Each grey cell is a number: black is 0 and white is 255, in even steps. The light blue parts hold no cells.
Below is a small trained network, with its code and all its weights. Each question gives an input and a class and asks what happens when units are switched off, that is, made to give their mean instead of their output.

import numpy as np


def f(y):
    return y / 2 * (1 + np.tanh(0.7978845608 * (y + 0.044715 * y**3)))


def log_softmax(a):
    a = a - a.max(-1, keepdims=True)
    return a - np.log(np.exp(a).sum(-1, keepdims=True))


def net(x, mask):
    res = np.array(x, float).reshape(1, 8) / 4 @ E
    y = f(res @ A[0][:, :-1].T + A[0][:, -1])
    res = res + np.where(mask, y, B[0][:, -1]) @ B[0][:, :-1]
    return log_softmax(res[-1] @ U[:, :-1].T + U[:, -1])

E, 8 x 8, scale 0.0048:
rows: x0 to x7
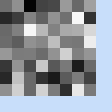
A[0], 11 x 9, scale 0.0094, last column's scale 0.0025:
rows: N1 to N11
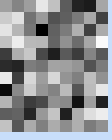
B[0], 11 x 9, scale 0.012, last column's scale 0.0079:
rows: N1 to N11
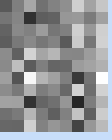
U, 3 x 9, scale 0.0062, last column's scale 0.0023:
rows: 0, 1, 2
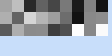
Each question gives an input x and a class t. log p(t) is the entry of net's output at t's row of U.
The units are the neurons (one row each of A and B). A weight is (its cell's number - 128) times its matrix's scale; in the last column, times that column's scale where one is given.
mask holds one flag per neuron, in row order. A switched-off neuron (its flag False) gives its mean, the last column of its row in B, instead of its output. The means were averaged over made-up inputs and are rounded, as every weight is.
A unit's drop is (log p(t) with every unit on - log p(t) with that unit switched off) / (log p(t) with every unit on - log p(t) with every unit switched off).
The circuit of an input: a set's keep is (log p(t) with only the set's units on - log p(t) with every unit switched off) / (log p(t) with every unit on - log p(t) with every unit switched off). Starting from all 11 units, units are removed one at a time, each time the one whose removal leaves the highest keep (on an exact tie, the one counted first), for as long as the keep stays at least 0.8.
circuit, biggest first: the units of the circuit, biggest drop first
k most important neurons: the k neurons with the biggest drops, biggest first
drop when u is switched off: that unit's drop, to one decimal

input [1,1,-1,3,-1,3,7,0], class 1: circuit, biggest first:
[N5]
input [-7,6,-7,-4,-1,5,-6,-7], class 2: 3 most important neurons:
[N1; N6; N7]
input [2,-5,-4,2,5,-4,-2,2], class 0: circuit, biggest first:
[N9; N5]
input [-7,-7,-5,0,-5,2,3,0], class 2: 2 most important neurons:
[N1; N7]
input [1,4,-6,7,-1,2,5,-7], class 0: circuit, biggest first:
[N9; N7; N1]
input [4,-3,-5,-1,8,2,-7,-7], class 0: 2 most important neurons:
[N9; N5]
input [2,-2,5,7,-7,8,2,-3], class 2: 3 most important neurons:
[N7; N8; N11]
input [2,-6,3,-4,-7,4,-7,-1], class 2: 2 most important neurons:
[N4; N1]
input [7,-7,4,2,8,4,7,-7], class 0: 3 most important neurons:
[N9; N7; N11]
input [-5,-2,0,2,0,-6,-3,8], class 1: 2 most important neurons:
[N7; N11]
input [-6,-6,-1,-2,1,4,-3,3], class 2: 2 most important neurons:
[N1; N4]
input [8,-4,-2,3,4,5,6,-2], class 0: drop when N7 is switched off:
0.2
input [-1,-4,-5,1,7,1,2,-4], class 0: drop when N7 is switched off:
0.1
